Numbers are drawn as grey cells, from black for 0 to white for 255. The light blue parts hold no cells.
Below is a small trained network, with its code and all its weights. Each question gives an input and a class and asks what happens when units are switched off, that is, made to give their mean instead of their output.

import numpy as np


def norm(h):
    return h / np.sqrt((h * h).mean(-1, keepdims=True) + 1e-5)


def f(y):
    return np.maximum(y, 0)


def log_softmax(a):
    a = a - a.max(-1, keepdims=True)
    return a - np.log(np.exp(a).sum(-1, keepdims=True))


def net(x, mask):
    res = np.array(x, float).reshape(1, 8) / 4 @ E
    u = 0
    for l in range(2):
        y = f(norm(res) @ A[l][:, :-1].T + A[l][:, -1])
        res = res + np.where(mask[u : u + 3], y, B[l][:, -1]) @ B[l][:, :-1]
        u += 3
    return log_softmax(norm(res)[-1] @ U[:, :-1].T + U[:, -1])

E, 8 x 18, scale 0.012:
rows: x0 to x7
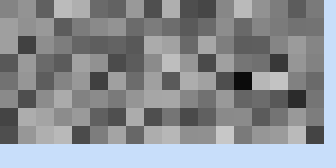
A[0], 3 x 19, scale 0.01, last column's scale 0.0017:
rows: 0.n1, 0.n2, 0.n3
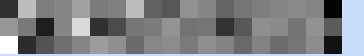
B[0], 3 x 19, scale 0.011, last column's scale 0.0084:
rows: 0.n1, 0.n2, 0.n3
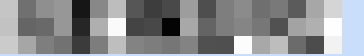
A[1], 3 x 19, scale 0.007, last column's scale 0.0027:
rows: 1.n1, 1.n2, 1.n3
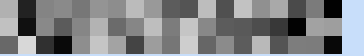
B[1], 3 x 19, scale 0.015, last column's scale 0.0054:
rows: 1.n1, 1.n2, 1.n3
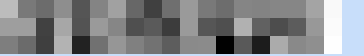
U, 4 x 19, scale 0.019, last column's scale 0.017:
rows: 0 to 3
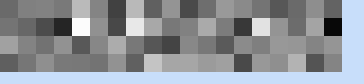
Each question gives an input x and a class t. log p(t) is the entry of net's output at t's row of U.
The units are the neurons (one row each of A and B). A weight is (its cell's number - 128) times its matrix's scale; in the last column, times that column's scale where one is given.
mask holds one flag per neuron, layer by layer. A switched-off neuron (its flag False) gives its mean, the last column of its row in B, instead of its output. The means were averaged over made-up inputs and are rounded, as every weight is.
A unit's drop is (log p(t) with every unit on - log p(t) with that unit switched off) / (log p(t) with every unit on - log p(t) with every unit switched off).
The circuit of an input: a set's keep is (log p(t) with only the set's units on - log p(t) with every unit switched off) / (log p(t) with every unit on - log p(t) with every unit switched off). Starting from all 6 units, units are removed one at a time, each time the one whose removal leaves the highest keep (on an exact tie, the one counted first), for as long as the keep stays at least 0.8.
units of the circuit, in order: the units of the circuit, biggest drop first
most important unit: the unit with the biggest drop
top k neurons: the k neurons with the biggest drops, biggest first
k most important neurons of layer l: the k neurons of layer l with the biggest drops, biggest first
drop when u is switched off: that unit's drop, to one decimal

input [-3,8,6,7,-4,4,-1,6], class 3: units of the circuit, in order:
[0.n2, 0.n1]
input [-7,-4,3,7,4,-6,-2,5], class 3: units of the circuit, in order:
[0.n2, 1.n2]
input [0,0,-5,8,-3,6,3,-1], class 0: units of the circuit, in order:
[0.n2, 0.n3]
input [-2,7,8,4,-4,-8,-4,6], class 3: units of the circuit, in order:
[0.n2, 1.n2, 0.n1]
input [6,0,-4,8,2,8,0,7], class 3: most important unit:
1.n2
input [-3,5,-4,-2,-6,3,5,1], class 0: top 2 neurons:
[0.n2, 0.n3]
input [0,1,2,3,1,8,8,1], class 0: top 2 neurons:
[0.n2, 1.n3]
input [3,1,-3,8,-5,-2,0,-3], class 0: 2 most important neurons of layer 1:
[1.n1, 1.n2]
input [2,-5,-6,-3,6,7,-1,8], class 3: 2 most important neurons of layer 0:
[0.n2, 0.n3]
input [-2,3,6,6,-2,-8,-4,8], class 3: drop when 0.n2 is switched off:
0.2
